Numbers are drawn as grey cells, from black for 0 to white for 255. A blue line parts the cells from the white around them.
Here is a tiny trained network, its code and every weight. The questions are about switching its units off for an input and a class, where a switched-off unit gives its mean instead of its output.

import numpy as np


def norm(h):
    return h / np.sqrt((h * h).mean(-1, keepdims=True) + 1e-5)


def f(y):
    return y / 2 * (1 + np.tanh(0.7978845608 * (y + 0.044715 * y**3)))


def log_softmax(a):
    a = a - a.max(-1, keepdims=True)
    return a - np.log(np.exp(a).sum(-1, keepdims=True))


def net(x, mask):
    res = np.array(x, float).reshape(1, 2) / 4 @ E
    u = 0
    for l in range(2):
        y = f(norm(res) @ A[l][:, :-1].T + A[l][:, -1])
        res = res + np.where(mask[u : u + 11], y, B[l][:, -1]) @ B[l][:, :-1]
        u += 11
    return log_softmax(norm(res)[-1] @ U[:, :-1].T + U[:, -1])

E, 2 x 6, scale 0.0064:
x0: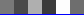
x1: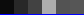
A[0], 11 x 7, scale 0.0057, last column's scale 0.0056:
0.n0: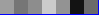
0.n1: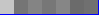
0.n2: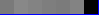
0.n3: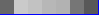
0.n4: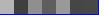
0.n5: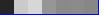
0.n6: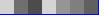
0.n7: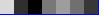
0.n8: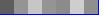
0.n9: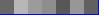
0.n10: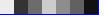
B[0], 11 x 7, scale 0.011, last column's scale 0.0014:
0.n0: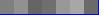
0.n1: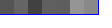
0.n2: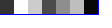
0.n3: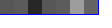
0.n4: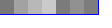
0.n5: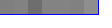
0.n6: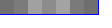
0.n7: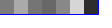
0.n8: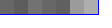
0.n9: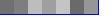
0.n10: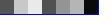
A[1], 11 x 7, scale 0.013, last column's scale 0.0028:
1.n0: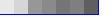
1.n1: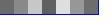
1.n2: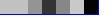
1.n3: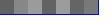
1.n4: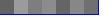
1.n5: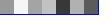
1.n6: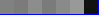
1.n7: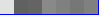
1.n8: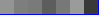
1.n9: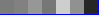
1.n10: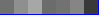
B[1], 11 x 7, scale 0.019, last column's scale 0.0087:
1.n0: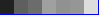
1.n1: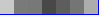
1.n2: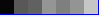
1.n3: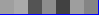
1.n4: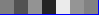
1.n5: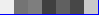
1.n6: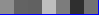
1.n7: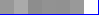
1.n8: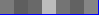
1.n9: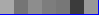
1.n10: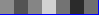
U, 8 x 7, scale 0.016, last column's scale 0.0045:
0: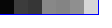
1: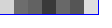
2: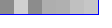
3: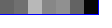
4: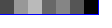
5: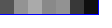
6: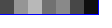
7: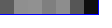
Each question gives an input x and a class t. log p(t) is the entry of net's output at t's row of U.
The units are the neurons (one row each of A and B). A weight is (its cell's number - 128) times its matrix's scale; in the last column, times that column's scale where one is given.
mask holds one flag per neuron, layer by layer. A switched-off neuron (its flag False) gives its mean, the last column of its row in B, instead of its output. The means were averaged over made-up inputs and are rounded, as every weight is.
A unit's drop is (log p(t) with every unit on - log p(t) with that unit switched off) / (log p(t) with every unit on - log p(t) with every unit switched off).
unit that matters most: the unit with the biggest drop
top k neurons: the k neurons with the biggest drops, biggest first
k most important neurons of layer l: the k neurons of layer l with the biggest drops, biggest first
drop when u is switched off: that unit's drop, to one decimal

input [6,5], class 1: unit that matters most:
1.n0
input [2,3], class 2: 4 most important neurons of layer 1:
[1.n5, 1.n2, 1.n0, 1.n1]
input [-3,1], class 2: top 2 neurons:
[0.n4, 1.n5]
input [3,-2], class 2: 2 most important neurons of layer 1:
[1.n5, 1.n7]
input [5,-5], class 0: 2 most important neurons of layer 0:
[0.n9, 0.n6]
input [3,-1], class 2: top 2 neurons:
[0.n9, 1.n5]
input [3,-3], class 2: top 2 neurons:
[1.n7, 0.n9]
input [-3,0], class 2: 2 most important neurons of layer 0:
[0.n4, 0.n9]
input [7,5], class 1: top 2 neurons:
[1.n0, 1.n2]
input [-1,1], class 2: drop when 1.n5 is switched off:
0.1
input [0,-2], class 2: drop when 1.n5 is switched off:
0.4
